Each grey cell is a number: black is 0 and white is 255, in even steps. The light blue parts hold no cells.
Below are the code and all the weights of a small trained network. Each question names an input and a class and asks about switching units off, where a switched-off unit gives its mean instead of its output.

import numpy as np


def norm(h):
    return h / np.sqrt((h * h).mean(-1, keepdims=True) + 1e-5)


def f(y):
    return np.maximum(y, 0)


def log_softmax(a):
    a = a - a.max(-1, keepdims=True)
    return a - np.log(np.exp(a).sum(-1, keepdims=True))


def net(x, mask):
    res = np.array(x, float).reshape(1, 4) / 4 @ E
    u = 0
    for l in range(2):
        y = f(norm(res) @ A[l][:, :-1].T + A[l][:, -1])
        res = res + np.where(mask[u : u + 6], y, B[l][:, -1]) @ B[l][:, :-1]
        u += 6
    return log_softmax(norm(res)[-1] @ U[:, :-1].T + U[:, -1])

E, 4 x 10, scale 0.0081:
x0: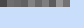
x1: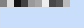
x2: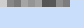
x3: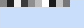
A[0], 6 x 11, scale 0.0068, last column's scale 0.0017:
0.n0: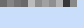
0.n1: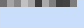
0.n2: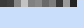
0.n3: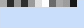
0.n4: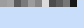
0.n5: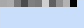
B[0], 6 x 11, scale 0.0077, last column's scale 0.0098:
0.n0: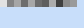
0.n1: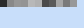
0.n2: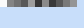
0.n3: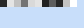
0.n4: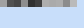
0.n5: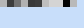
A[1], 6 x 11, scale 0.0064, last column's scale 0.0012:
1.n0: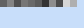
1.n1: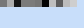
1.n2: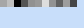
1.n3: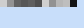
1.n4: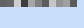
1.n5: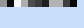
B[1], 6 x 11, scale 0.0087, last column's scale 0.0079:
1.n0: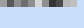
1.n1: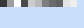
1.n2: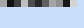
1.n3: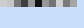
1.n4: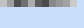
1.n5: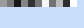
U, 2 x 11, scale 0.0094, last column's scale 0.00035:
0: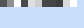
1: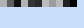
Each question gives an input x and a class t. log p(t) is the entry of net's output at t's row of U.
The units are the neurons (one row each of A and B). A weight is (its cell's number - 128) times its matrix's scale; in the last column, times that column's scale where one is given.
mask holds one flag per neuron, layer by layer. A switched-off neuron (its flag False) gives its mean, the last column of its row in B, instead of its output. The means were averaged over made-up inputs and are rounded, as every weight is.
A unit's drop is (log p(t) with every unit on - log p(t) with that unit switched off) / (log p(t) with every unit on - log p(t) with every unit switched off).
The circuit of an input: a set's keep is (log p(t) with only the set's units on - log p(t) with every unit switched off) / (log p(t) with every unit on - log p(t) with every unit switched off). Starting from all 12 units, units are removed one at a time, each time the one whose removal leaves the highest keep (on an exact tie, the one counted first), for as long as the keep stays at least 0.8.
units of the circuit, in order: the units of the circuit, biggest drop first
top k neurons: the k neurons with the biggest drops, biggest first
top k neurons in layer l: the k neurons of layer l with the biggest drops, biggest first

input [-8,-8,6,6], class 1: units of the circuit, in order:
(1.n5)
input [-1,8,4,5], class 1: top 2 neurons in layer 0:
(0.n5, 0.n4)
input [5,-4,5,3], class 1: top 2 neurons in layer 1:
(1.n1, 1.n5)
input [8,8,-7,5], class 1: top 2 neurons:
(0.n5, 1.n2)
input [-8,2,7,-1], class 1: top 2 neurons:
(0.n3, 1.n2)
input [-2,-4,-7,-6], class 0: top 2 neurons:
(1.n1, 0.n5)
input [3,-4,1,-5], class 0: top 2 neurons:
(0.n5, 1.n1)
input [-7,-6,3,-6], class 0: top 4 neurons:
(0.n5, 1.n1, 1.n2, 0.n4)
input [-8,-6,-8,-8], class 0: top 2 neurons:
(1.n1, 0.n5)
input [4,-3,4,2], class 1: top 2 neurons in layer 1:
(1.n1, 1.n5)
